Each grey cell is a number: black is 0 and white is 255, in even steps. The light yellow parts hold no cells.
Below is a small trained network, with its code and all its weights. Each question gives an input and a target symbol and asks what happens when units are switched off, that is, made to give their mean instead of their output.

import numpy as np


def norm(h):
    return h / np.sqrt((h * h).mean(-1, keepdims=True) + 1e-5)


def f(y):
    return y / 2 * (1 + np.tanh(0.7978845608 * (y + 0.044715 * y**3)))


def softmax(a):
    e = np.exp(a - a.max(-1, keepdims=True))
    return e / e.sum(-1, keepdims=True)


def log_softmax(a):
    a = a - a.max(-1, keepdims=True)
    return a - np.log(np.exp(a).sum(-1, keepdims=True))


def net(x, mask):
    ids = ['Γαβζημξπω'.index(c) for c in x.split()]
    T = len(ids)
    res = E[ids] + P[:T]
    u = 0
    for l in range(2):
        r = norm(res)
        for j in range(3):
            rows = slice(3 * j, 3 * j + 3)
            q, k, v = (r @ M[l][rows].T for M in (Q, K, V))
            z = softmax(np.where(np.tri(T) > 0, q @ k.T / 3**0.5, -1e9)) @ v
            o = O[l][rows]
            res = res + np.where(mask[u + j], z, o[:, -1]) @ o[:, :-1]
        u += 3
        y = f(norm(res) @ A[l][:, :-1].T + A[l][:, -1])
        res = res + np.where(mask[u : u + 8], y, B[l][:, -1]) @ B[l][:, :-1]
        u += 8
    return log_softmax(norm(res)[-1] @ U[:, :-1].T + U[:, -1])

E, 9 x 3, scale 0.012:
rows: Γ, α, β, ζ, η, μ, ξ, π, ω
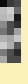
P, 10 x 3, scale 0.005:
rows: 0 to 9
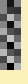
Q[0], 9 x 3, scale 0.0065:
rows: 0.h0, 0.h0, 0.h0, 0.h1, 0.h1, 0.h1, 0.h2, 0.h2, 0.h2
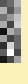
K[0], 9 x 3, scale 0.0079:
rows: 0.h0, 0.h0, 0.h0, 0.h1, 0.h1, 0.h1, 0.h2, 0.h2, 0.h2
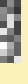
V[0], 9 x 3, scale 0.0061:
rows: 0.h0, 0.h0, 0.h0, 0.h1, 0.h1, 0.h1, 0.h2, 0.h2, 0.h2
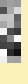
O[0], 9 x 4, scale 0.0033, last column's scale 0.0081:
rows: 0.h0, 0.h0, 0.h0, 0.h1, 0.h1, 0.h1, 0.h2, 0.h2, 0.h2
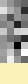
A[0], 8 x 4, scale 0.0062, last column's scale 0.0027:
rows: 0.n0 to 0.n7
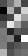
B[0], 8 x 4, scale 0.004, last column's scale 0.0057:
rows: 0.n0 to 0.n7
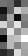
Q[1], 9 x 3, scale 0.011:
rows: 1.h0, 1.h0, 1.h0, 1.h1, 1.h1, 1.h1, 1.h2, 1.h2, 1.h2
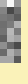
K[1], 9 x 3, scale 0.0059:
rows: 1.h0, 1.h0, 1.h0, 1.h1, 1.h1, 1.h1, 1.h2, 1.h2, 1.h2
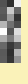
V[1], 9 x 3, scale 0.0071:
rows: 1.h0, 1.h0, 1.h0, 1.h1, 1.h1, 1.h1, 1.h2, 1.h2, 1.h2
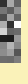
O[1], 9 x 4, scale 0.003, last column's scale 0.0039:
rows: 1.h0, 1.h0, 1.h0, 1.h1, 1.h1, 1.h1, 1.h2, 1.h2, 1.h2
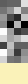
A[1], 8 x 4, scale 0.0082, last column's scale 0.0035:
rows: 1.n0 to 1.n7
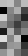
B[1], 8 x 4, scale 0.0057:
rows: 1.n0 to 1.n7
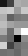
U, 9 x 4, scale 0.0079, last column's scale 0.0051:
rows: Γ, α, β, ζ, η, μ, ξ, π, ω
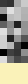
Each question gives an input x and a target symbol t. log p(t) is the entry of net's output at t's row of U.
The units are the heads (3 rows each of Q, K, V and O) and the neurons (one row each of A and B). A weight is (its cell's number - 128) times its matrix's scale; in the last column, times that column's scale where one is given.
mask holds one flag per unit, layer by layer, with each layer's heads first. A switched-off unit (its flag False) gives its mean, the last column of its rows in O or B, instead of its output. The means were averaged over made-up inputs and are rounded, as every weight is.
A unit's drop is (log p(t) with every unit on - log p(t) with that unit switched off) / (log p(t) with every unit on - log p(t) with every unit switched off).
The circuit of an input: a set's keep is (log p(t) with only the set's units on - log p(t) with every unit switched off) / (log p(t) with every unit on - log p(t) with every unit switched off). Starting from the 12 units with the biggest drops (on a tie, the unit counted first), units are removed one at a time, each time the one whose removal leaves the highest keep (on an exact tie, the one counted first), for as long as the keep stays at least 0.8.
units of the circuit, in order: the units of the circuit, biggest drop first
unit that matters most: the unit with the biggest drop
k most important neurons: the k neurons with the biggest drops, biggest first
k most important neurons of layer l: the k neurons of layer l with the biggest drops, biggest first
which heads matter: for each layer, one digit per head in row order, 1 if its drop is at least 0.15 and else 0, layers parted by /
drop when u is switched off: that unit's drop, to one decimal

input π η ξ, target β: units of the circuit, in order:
[1.n0, 1.n1]
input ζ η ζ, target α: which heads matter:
000 / 010
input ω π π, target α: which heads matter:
010 / 010
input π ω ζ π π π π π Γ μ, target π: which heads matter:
001 / 000
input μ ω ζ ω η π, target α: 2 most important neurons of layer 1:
[1.n1, 1.n0]
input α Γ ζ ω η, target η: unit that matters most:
1.n1
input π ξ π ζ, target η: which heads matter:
010 / 010
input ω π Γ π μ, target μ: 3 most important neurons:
[0.n5, 1.n5, 1.n0]
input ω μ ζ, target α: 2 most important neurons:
[1.n1, 1.n0]
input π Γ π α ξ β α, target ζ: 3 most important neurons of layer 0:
[0.n5, 0.n1, 0.n4]
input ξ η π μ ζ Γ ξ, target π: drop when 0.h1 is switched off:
0.1
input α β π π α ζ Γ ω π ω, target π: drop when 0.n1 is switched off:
-0.1
